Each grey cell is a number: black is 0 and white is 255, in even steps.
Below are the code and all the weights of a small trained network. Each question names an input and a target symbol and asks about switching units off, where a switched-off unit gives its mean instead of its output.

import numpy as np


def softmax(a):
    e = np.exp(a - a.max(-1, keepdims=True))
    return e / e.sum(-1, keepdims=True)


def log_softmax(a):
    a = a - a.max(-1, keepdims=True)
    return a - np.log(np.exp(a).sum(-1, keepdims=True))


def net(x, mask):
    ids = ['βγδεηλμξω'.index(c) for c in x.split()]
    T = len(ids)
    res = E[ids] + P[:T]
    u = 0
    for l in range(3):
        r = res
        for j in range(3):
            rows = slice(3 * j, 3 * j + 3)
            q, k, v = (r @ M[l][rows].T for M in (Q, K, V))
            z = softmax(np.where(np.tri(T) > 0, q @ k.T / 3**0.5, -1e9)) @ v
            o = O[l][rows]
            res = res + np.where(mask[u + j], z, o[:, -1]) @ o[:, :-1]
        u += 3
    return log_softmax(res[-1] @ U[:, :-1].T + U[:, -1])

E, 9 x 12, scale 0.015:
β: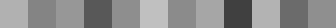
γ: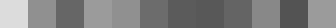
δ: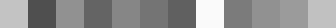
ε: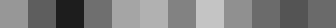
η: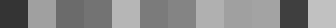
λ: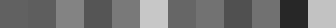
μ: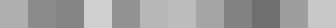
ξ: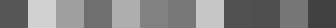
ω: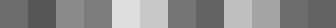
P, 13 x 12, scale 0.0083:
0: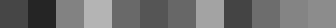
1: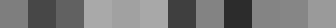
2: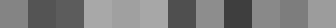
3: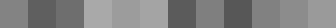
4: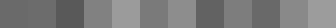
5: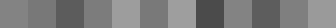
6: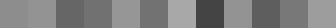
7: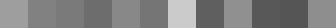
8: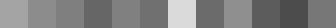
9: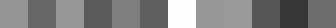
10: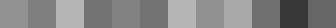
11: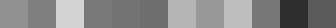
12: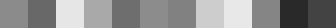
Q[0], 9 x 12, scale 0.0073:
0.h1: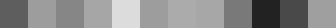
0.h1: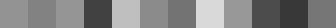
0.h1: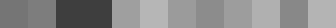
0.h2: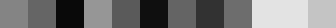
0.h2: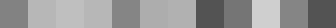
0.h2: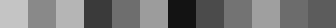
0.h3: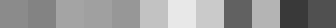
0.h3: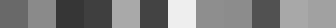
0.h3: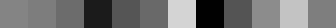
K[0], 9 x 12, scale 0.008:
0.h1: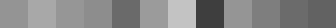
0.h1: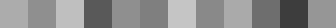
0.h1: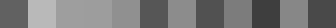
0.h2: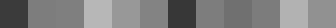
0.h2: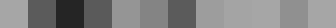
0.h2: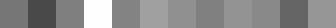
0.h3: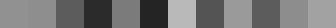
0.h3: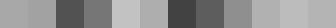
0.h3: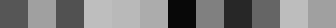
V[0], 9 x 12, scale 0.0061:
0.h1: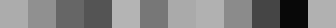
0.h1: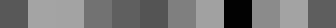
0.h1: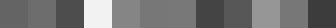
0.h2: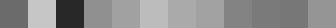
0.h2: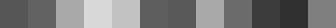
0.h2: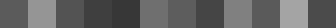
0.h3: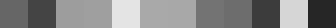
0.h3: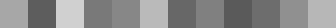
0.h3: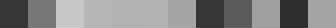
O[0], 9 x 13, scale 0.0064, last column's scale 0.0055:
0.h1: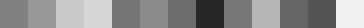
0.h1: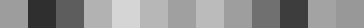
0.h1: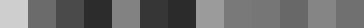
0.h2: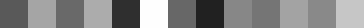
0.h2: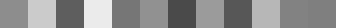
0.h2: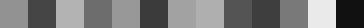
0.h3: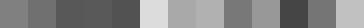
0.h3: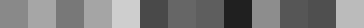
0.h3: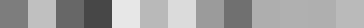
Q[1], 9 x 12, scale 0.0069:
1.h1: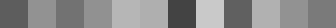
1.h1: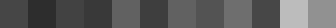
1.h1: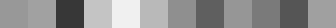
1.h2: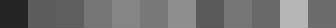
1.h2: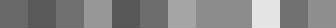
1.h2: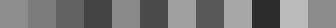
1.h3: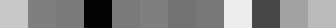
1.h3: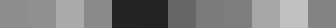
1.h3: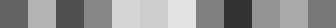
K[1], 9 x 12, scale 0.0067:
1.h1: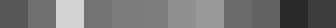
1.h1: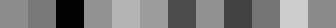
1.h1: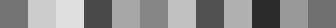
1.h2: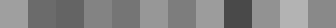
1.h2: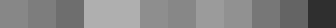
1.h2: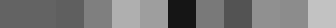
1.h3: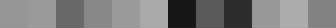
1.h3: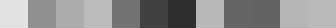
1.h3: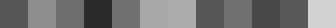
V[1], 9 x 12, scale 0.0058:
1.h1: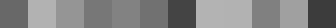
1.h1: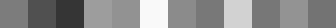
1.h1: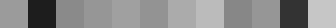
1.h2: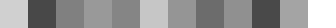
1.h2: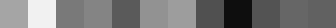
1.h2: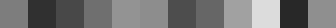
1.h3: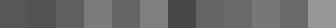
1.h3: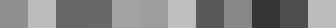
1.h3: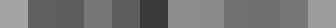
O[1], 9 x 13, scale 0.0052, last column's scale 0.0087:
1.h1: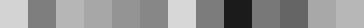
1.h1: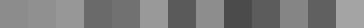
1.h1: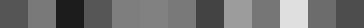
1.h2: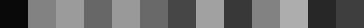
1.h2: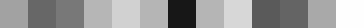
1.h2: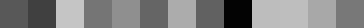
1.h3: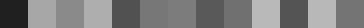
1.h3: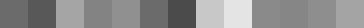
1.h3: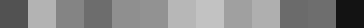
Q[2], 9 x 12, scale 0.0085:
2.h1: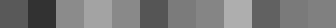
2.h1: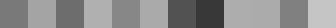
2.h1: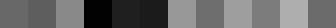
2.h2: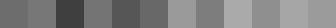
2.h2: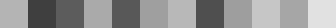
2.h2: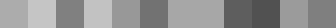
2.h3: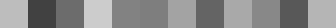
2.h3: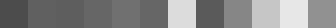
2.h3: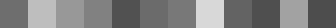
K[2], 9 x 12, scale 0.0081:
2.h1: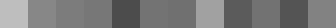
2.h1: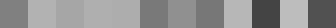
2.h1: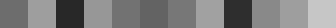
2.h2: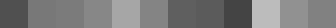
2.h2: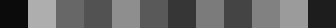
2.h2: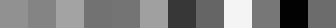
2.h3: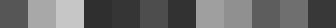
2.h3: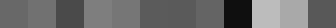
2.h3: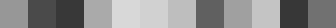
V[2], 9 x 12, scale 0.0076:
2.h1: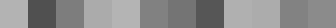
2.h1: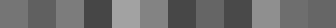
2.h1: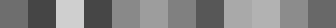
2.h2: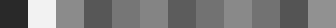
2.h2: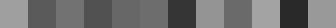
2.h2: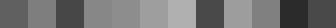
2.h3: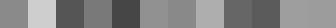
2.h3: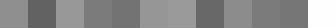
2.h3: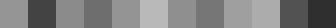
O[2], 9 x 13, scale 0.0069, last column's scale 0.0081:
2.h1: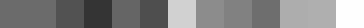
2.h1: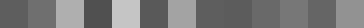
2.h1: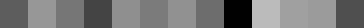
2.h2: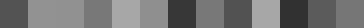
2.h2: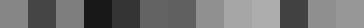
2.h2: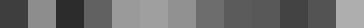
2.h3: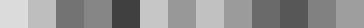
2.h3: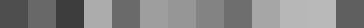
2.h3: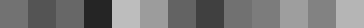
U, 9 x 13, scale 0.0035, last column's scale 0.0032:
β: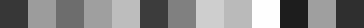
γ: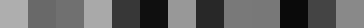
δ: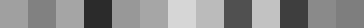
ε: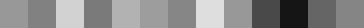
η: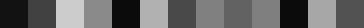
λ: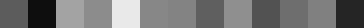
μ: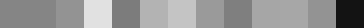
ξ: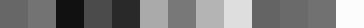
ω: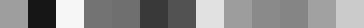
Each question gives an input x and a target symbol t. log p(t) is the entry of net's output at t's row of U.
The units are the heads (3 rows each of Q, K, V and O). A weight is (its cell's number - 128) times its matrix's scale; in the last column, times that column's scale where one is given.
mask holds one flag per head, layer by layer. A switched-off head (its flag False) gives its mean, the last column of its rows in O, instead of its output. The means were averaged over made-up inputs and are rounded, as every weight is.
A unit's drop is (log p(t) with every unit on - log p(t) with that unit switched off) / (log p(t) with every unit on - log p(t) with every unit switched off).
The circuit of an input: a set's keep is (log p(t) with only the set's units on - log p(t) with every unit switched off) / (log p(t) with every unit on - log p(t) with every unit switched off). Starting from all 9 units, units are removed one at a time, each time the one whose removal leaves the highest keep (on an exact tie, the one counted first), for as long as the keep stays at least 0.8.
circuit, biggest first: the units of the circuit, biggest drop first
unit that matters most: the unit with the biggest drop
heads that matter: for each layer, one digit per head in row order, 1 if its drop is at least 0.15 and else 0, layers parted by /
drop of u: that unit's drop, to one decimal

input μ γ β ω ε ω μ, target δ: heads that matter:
000 / 010 / 100
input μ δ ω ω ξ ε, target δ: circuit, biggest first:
2.h1, 1.h2
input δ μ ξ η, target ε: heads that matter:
100 / 001 / 101
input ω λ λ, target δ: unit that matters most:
0.h3
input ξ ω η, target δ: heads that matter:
101 / 010 / 100
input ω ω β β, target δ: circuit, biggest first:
2.h1, 1.h2
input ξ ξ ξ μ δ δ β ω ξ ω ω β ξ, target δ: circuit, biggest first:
2.h1, 0.h3, 0.h2
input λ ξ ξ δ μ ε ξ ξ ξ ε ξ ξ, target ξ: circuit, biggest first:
2.h2, 0.h3
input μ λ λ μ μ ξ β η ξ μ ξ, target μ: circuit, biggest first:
2.h2, 2.h3
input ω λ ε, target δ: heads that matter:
001 / 010 / 100
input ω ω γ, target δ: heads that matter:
001 / 010 / 100
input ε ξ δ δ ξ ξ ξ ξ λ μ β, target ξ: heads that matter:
000 / 110 / 100
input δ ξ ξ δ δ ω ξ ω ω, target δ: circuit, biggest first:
2.h1, 1.h2
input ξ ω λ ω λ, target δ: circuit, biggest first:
2.h1, 0.h3
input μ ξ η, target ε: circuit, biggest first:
2.h1, 2.h3, 0.h1, 1.h2
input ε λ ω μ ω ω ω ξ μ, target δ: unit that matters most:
2.h1
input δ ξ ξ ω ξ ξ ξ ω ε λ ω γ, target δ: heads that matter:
000 / 010 / 100
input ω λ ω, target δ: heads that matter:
001 / 010 / 100
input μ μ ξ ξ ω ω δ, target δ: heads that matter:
000 / 010 / 100
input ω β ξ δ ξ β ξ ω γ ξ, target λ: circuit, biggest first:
2.h3
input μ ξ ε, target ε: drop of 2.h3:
0.4
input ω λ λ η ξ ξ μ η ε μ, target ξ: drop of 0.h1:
0.1
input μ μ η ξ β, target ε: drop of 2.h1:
0.3
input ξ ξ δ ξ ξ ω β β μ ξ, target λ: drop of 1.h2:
0.1
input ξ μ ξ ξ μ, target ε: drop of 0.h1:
0.3
